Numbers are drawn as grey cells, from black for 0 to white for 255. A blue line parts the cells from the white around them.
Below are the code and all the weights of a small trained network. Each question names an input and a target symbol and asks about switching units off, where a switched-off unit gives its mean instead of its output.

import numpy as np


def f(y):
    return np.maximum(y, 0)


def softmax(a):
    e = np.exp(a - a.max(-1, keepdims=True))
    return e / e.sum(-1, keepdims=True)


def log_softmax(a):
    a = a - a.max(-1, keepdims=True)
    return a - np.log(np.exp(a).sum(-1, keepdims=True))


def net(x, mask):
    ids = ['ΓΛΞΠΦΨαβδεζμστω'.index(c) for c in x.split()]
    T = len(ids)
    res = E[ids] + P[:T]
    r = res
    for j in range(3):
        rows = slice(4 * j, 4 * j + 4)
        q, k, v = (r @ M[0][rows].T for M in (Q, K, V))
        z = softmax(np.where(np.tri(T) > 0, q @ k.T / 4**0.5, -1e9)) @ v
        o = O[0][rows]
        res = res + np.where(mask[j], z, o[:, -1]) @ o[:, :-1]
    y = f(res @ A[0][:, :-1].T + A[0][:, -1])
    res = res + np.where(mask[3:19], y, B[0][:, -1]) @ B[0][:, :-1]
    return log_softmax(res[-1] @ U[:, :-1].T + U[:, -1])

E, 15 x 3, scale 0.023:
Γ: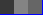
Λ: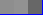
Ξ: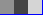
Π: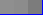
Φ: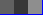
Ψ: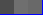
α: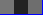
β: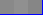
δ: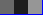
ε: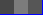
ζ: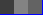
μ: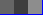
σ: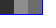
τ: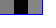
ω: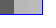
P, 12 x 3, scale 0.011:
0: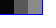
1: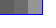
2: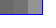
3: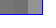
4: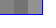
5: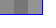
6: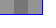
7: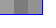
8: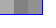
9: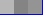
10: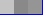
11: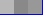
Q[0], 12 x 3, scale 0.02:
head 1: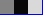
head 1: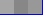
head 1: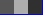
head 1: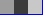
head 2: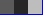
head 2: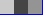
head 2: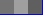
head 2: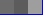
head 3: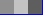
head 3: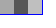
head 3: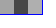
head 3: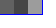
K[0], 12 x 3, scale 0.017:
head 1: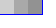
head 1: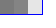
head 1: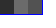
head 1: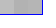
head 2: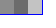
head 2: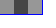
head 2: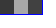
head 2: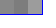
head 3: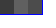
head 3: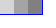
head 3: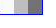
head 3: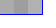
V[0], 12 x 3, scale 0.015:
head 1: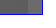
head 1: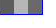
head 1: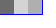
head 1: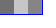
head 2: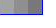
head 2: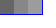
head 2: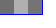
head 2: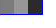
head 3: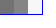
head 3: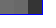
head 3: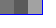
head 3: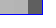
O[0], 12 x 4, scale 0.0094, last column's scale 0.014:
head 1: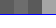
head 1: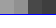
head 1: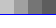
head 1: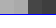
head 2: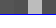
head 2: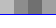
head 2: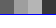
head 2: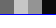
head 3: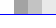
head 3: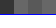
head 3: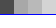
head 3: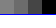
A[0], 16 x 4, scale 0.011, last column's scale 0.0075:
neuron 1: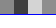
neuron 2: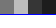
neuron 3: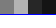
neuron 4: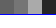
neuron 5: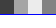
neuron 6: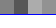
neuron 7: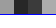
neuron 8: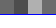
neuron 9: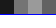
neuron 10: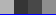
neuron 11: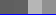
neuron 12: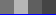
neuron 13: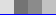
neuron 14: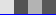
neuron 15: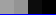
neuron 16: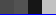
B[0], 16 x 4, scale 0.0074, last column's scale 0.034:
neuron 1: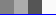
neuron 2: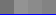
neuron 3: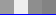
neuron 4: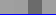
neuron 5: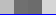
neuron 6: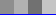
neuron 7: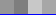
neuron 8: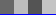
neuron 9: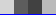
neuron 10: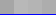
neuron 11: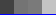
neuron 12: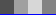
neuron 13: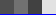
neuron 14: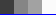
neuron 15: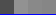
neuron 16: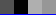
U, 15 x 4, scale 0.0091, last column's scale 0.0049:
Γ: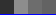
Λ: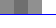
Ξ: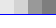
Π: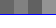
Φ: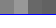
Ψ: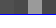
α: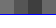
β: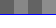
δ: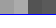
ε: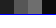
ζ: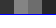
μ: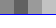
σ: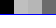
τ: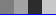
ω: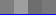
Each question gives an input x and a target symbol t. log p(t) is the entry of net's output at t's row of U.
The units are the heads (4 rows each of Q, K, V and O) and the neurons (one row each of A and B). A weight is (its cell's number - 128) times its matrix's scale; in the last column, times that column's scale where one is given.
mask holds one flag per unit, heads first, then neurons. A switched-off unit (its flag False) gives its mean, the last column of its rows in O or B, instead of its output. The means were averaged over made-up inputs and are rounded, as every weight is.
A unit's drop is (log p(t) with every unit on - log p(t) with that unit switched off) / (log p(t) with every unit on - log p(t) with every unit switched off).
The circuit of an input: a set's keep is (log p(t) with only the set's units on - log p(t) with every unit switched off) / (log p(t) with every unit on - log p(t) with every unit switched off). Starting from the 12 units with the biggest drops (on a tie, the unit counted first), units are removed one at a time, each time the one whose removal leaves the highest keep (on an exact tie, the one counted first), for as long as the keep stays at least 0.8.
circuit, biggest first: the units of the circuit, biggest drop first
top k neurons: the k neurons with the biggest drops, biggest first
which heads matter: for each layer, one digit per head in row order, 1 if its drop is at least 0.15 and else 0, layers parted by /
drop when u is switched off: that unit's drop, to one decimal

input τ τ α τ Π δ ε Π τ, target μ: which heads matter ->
101
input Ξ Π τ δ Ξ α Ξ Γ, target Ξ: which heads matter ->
011
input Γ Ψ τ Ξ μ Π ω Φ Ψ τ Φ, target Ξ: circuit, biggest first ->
(head 1)
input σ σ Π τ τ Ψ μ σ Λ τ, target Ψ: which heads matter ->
001
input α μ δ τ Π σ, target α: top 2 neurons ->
(neuron 9; neuron 5)
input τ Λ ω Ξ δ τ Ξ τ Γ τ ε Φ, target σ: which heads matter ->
000
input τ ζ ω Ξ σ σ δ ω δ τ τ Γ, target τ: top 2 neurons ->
(neuron 9; neuron 14)
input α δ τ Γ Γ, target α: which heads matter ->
101
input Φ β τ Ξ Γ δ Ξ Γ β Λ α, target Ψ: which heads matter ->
001
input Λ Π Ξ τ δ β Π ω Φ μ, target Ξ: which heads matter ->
100
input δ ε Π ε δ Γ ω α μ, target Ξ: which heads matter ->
101
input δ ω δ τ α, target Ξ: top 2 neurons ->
(neuron 10; neuron 11)
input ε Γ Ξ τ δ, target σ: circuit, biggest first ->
(neuron 14; neuron 9; head 3)
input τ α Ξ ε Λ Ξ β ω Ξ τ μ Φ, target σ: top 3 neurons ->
(neuron 14; neuron 9; neuron 5)
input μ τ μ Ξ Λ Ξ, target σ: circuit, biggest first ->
(neuron 9)
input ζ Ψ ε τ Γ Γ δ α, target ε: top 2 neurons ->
(neuron 16; neuron 11)
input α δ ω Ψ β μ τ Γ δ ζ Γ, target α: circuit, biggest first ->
(neuron 9; head 3; head 1; neuron 14)
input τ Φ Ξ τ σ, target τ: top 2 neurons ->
(neuron 9; neuron 5)
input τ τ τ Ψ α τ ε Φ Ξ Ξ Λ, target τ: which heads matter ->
111
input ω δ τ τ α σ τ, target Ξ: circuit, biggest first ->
(head 1)
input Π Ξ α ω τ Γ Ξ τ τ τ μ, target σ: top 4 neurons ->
(neuron 14; neuron 9; neuron 13; neuron 5)
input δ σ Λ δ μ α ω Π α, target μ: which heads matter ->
001
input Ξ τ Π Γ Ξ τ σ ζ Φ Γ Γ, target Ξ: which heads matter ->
010
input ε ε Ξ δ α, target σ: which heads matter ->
000
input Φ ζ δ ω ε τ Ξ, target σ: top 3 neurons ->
(neuron 14; neuron 9; neuron 13)
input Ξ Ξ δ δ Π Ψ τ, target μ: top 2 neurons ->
(neuron 10; neuron 7)
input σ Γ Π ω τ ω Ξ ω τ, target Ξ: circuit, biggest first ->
(head 3)
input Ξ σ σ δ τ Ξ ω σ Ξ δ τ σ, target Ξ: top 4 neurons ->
(neuron 14; neuron 13; neuron 11; neuron 16)
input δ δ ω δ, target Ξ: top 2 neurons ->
(neuron 10; neuron 11)
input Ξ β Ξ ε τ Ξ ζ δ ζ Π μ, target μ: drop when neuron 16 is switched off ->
0.2
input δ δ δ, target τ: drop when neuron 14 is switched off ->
0.3
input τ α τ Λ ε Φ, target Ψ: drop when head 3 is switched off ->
1.1
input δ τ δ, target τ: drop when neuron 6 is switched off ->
0.1
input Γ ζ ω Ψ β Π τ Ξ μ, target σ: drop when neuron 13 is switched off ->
0.0
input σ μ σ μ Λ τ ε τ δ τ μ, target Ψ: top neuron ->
(neuron 16)
